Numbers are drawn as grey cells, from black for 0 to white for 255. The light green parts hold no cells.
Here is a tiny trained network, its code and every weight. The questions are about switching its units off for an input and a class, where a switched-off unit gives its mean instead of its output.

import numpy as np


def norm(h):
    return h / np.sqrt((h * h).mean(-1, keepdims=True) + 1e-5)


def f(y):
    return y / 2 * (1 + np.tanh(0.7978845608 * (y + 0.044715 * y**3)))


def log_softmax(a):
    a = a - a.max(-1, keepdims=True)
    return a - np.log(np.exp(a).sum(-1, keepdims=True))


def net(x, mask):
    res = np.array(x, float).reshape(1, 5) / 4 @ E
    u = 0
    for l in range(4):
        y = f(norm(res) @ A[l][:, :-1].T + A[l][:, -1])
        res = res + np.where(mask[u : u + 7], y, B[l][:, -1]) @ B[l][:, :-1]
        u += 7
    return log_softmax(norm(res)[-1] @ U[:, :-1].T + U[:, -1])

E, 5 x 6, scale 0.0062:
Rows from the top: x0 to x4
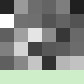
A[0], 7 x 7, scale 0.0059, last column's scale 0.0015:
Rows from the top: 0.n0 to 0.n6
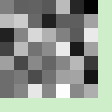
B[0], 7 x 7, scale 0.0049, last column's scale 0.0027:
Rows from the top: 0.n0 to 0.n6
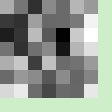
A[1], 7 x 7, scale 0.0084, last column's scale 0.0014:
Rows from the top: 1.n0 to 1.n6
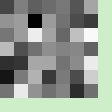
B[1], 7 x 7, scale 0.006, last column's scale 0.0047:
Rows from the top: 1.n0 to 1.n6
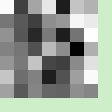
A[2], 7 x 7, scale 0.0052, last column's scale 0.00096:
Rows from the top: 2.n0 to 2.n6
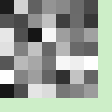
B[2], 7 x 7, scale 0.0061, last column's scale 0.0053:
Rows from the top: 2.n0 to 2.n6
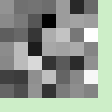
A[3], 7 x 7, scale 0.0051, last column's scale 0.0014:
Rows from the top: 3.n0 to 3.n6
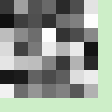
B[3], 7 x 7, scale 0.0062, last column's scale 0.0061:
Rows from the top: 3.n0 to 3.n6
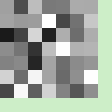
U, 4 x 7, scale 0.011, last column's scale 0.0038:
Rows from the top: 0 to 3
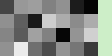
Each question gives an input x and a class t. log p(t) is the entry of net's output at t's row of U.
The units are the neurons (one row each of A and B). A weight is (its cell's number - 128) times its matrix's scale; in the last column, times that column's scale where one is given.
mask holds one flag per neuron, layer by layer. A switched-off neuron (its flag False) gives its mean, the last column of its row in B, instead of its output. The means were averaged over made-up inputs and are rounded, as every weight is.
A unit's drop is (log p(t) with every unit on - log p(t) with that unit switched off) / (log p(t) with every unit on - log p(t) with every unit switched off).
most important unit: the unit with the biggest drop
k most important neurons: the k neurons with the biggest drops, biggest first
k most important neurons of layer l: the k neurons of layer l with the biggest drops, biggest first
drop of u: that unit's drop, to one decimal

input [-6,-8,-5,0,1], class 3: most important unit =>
2.n4
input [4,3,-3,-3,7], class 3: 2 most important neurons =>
[1.n2; 0.n6]
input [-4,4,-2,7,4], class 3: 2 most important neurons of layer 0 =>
[0.n2; 0.n3]
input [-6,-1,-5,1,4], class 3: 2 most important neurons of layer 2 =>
[2.n4; 2.n5]
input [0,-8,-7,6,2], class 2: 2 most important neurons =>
[0.n3; 2.n4]
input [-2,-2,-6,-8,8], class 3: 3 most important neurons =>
[2.n4; 0.n6; 1.n0]
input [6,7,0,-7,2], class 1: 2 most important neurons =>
[0.n0; 1.n4]
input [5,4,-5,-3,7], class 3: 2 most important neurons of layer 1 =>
[1.n2; 1.n0]
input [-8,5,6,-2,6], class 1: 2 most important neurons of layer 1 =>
[1.n4; 1.n5]
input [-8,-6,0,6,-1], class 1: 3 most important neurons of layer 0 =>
[0.n2; 0.n1; 0.n3]
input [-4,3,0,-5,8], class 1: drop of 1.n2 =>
0.1
